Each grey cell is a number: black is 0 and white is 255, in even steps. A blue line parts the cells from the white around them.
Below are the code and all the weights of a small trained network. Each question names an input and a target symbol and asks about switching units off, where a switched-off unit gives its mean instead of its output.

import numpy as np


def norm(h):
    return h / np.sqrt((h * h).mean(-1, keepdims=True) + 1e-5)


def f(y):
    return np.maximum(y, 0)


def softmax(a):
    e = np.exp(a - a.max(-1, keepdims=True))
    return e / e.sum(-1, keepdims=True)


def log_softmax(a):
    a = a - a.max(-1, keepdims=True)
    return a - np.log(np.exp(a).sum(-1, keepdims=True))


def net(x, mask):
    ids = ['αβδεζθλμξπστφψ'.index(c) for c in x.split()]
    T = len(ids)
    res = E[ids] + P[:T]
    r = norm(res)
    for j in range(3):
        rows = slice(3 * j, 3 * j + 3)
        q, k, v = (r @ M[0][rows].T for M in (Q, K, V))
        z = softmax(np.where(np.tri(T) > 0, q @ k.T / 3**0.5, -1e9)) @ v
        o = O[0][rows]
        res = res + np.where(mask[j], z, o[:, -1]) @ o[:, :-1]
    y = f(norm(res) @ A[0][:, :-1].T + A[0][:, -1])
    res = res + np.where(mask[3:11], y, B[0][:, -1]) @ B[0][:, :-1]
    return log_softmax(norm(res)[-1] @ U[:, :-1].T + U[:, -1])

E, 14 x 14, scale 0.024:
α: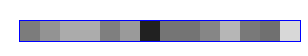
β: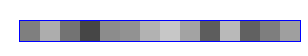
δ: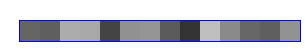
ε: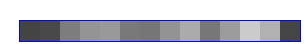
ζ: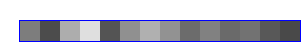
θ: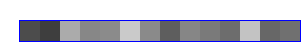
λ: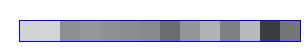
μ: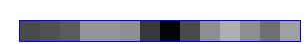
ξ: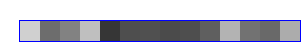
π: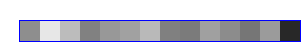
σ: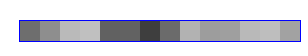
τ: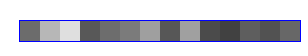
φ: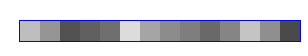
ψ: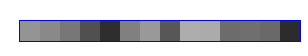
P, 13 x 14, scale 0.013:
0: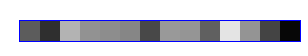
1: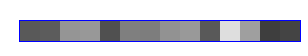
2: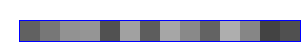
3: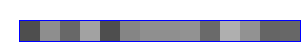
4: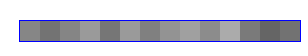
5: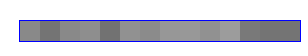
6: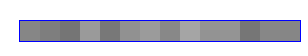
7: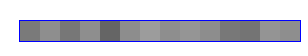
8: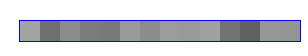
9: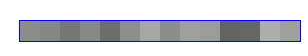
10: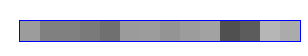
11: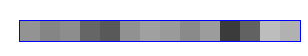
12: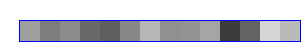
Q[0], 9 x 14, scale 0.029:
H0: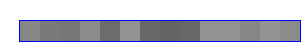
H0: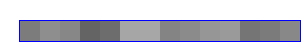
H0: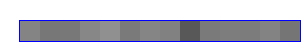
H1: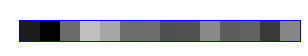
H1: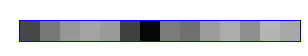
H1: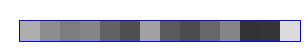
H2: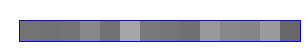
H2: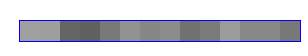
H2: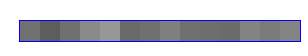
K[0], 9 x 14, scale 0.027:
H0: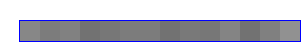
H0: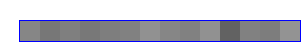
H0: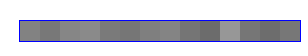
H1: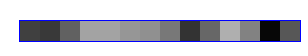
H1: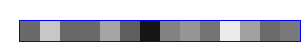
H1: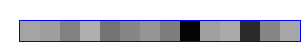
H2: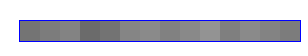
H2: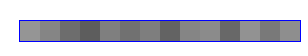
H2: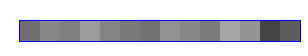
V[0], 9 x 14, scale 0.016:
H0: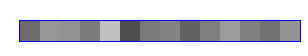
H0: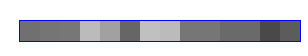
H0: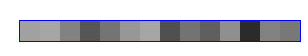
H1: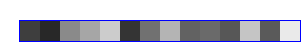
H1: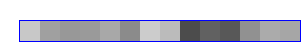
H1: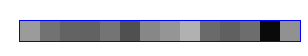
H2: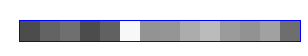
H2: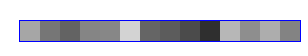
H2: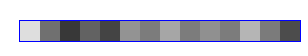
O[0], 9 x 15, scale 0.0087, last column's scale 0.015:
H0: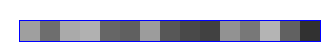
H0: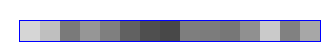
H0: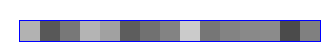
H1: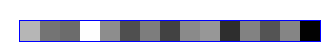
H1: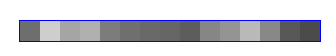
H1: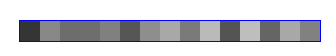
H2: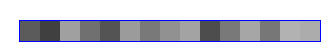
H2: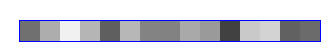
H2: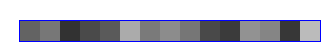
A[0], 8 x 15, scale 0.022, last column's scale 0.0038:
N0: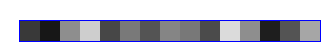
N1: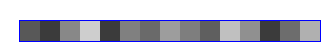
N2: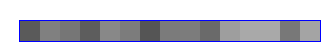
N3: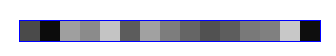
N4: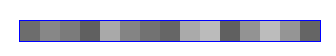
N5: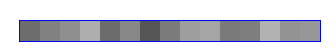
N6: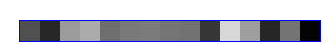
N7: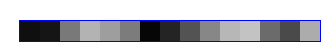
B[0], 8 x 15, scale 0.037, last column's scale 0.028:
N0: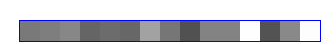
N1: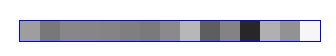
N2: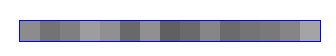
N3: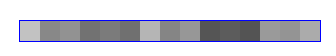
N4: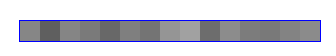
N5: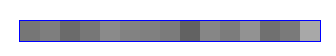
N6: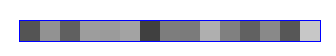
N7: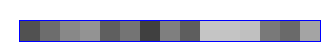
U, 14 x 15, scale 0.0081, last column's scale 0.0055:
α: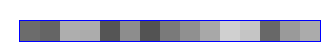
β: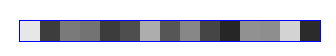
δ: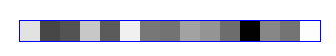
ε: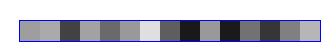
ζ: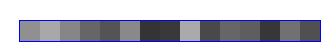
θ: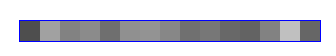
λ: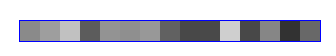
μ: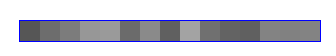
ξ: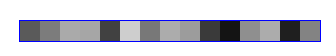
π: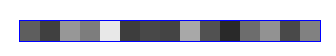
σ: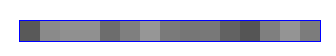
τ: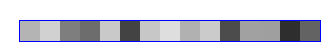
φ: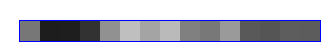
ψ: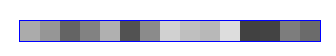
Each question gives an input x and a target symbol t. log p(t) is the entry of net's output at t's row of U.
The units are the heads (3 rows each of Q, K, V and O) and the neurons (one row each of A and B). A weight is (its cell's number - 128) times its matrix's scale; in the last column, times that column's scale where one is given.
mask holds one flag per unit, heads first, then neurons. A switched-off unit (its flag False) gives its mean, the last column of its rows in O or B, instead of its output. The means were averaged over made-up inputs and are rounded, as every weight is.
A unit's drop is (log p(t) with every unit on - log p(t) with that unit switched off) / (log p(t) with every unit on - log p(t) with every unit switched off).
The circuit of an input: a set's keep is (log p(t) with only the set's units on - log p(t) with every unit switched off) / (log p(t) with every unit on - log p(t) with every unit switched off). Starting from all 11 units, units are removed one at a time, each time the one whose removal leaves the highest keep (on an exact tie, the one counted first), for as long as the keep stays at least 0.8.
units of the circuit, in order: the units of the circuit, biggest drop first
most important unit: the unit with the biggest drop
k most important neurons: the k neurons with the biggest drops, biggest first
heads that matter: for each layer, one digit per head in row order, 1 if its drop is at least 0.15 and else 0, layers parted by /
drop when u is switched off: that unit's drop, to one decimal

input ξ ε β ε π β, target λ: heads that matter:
010
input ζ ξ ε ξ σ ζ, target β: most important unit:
H0
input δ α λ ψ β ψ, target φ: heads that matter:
010
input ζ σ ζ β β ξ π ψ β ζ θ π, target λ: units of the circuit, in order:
H1; N0; N1
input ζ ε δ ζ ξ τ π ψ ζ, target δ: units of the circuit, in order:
H0; N0
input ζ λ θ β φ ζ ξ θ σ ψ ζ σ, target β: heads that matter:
100
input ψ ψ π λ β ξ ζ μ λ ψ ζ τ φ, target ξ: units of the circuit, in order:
H2; N0; N1
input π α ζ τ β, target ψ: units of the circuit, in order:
N0; H2; N1
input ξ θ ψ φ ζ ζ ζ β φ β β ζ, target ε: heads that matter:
110
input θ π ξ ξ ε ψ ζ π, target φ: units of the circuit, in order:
N1; N0; H2
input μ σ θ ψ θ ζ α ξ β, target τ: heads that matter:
011
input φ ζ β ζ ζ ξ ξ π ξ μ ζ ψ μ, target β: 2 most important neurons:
N3; N1
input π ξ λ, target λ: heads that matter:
010
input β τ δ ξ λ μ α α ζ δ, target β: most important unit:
N3
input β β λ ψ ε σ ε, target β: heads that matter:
110
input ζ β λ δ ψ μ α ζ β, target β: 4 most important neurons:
N6; N7; N2; N4
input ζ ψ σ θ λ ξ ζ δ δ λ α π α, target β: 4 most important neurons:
N3; N0; N1; N5
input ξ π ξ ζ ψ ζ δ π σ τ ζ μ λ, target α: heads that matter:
011
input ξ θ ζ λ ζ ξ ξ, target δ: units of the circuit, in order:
N0; H2
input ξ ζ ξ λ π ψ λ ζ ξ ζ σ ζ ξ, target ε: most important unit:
N1
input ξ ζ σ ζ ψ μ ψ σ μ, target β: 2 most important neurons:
N3; N0
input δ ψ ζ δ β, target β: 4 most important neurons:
N6; N2; N7; N1
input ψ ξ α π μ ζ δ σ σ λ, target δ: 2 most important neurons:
N0; N7
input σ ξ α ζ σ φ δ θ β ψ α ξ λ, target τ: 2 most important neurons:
N1; N0
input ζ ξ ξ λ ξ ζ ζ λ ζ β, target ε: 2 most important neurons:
N1; N2
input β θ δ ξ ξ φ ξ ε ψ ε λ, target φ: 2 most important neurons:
N0; N1
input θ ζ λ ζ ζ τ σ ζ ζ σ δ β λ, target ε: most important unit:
N1
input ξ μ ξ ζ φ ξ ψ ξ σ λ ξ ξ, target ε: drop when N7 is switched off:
0.3
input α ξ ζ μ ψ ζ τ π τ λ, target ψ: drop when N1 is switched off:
0.2
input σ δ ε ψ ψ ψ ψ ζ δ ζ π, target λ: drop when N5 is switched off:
0.0
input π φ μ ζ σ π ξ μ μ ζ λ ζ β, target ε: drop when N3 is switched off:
0.3
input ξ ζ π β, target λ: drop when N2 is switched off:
0.1
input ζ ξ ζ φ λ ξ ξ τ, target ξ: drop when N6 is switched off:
0.1
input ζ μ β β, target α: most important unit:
H2
